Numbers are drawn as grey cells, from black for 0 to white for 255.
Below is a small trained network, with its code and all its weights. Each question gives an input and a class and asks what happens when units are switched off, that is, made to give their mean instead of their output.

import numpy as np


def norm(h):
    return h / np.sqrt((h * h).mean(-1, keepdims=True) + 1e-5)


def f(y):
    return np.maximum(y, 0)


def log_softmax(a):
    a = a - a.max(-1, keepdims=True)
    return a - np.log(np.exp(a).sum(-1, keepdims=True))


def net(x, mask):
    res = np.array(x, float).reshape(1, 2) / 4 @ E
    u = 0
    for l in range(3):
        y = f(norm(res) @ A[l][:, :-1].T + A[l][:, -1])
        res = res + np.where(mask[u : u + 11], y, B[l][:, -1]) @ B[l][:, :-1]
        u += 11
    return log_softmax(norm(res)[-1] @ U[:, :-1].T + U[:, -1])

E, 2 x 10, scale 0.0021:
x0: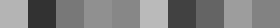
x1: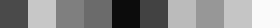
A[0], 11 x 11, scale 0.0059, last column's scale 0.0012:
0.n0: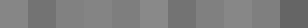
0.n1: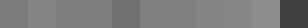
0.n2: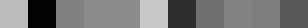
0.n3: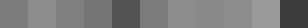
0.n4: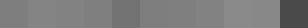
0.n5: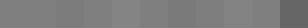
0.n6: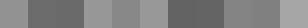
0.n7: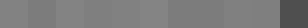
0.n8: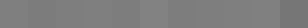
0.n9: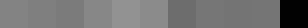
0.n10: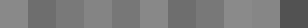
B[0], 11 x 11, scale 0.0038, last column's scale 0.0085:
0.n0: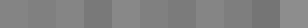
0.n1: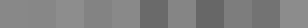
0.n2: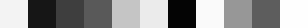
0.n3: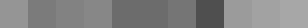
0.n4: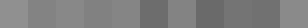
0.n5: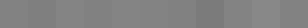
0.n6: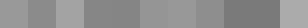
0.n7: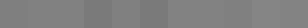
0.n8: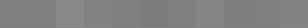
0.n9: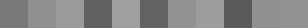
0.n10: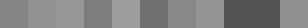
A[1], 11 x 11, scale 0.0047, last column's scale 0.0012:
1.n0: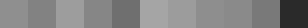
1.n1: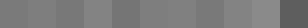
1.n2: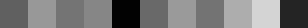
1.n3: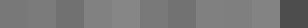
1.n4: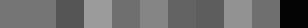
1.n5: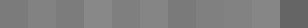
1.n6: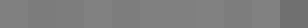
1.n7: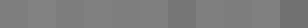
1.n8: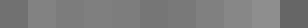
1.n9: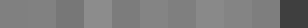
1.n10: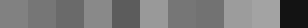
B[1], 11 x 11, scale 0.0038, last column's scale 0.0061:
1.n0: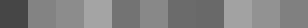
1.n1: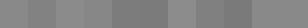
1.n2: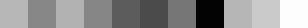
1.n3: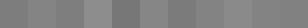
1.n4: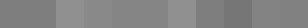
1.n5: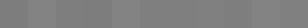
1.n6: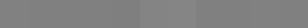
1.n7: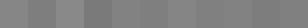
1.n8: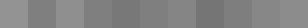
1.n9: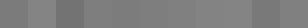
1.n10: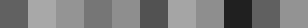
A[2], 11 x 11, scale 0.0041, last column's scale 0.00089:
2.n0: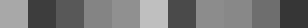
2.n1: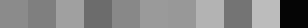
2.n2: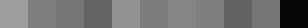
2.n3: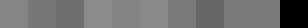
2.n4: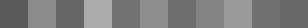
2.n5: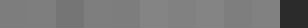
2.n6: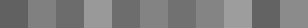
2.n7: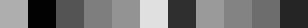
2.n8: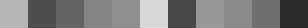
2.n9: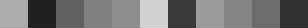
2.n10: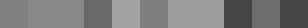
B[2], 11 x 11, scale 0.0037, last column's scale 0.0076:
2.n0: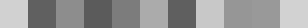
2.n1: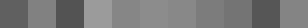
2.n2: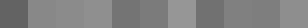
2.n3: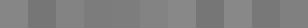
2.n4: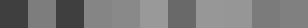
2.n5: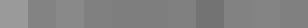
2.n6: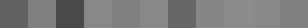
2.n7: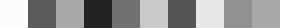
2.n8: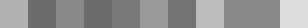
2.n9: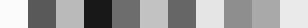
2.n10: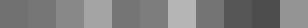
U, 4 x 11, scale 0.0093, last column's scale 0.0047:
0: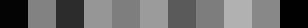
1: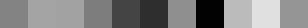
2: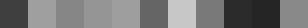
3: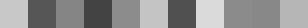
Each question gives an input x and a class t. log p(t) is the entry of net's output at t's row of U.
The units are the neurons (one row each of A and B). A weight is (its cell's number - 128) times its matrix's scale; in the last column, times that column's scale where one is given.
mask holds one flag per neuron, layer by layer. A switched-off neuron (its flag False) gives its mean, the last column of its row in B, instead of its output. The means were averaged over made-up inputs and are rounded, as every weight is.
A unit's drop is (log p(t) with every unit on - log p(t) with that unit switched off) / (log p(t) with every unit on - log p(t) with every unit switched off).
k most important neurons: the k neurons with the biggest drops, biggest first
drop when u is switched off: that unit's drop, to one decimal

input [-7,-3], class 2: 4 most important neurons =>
0.n2, 1.n2, 2.n7, 2.n9
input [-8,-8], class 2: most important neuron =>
0.n2
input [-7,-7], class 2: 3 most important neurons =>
0.n2, 2.n7, 2.n9
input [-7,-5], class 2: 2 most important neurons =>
0.n2, 2.n7
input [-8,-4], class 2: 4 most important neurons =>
0.n2, 2.n7, 1.n2, 2.n9
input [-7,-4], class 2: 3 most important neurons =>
0.n2, 2.n7, 1.n2
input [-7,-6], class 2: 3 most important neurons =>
0.n2, 2.n7, 2.n9
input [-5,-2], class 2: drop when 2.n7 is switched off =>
0.4
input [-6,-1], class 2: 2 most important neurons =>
0.n2, 1.n2
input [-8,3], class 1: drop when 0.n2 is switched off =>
1.2
